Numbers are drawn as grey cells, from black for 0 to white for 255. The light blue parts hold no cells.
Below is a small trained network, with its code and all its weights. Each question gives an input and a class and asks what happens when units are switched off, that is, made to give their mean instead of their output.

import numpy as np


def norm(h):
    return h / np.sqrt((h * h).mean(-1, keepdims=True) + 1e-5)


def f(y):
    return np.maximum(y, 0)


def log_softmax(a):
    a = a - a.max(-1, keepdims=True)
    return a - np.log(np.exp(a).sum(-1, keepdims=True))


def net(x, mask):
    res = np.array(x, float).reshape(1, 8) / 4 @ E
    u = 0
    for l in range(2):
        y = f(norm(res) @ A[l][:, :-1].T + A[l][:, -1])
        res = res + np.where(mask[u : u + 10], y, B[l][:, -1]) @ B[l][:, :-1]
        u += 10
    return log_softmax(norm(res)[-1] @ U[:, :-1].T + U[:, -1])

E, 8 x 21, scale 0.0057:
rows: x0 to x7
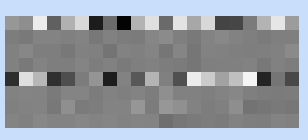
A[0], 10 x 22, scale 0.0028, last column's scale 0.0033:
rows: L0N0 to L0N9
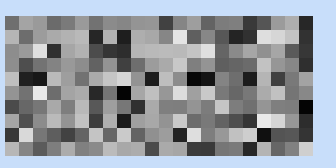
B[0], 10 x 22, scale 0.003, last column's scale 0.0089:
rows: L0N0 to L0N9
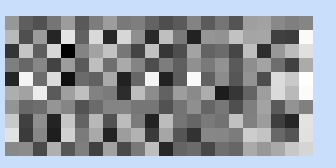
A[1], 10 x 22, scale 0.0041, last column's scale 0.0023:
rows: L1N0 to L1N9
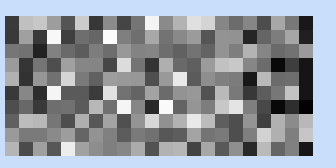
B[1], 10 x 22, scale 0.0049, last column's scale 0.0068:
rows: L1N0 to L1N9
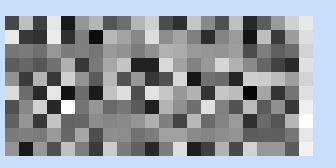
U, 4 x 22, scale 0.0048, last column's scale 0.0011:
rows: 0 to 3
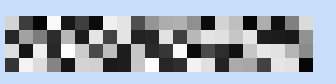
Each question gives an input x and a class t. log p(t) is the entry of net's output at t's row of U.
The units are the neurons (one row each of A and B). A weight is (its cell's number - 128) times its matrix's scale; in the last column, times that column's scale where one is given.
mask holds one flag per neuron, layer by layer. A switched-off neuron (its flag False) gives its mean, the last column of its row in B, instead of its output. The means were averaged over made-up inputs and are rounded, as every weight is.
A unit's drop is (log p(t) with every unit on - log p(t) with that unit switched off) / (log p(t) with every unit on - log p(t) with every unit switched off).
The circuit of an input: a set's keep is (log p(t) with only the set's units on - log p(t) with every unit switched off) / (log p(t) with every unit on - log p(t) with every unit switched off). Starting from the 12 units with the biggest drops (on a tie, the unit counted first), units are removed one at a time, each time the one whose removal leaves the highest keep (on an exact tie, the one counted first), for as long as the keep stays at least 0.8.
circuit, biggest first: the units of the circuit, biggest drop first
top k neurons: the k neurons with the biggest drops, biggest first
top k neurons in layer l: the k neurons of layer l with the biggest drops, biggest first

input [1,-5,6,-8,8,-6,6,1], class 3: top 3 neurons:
L0N1, L0N7, L0N2
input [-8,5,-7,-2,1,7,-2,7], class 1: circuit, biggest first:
L1N6
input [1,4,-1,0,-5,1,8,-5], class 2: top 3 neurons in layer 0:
L0N1, L0N7, L0N2
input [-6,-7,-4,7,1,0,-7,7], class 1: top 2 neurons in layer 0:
L0N8, L0N2
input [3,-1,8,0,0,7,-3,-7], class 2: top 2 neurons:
L0N4, L0N1
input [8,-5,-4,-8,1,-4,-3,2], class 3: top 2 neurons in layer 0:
L0N2, L0N8
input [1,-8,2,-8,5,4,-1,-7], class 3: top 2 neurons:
L0N1, L0N7
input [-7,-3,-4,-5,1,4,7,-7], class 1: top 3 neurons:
L0N8, L1N6, L0N2
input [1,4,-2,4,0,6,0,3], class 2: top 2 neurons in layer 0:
L0N4, L0N5
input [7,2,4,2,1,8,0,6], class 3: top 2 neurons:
L0N2, L0N8
